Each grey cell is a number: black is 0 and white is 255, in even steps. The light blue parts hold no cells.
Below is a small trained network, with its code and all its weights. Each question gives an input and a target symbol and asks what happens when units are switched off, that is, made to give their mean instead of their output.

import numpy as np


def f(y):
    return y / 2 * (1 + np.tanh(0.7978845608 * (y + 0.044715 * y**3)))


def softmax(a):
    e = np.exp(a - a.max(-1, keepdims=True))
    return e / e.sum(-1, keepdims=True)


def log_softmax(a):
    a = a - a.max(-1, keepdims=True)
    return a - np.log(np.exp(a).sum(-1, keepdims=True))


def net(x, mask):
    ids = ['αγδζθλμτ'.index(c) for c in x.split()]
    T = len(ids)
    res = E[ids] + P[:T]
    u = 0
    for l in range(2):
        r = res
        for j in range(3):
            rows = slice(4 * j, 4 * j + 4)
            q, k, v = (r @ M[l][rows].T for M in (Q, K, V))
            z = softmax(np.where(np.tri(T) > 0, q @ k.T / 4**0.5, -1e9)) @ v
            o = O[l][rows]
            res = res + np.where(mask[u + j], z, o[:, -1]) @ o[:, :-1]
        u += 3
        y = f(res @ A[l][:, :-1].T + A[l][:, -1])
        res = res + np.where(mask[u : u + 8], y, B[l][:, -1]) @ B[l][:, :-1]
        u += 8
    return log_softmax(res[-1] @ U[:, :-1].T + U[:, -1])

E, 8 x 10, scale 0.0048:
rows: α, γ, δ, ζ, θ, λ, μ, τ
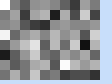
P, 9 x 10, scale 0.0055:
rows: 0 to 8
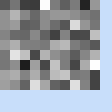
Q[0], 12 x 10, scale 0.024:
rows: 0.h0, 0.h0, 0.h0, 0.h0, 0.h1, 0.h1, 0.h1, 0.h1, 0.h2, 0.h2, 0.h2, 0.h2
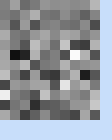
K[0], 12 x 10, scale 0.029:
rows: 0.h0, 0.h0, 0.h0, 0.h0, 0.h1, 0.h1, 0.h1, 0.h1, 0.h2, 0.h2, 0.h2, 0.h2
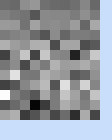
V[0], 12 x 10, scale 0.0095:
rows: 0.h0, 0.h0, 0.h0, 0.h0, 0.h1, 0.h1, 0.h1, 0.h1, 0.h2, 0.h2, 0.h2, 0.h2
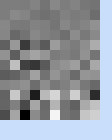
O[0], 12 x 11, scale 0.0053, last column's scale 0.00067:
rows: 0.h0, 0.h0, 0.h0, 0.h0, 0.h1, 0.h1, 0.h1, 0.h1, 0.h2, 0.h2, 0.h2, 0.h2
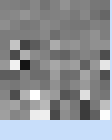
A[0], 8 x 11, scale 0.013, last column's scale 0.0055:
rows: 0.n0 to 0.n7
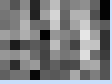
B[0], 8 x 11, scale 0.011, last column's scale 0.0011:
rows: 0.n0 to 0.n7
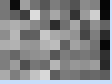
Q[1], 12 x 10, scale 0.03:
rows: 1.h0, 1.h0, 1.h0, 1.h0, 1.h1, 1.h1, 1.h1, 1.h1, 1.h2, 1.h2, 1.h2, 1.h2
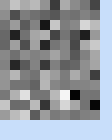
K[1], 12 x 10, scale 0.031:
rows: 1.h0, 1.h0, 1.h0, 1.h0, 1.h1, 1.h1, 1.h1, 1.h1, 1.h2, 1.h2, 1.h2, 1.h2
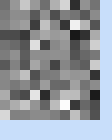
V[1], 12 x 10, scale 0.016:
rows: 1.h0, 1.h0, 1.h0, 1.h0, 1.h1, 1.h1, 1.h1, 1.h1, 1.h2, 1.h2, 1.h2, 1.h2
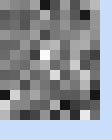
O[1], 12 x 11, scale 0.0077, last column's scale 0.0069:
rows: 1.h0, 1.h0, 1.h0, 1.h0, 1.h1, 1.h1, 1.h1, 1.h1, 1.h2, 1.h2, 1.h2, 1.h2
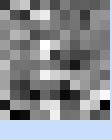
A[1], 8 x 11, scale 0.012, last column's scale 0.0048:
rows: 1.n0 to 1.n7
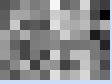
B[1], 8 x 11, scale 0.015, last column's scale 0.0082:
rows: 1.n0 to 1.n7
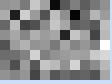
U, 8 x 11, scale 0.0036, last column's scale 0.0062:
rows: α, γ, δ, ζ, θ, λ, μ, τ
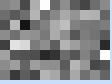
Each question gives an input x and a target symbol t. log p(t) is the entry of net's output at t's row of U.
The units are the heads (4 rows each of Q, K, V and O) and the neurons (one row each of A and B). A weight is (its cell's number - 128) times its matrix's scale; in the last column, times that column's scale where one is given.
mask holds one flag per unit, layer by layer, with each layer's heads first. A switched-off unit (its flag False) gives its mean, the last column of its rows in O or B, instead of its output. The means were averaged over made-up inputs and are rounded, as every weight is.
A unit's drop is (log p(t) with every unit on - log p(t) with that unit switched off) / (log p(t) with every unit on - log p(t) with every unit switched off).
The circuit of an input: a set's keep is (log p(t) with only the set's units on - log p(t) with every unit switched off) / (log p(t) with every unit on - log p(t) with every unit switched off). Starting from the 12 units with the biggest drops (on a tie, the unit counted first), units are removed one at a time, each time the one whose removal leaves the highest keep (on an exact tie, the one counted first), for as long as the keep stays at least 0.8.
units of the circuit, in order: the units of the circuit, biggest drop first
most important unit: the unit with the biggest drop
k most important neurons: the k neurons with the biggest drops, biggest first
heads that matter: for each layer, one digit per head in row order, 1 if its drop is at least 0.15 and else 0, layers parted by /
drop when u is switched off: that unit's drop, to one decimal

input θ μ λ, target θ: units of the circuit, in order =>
[1.h2]
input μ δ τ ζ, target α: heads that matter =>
001 / 100
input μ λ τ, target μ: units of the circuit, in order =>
[1.h2 1.n3]
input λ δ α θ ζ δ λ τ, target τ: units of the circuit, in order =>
[1.h2 1.n6 1.h0]
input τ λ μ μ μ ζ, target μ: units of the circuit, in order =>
[1.h2 1.n3]
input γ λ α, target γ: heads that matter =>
000 / 001
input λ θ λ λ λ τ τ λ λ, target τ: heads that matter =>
000 / 001
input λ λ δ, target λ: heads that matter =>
000 / 101
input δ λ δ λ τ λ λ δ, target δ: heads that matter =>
000 / 100
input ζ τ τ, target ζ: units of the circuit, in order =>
[1.n1 1.h2]
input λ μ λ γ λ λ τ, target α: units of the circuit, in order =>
[0.h2 1.h0]
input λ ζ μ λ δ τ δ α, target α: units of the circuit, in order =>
[1.h2 1.n0]
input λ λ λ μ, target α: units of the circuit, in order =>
[0.n7 0.h2 1.h0]
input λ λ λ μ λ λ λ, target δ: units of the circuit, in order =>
[1.h1 1.n2]
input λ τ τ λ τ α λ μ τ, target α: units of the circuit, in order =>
[1.h2 1.n0]
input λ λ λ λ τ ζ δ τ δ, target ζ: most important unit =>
1.n1
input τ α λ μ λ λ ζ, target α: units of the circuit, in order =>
[0.h2 1.h0]
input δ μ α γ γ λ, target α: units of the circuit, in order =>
[1.h2 1.n0]
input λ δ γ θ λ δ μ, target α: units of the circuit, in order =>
[0.h2 1.h0]
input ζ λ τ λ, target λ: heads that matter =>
001 / 010
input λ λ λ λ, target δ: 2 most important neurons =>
[0.n6 1.n2]
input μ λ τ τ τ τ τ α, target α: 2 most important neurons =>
[1.n0 1.n7]
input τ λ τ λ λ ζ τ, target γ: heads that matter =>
001 / 110
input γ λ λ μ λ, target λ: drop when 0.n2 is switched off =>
0.1
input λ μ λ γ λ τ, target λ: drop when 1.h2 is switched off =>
0.3
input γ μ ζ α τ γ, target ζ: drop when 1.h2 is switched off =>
1.2
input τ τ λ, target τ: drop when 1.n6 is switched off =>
0.9
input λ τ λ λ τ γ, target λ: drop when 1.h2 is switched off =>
0.3
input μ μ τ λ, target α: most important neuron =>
[0.n7]
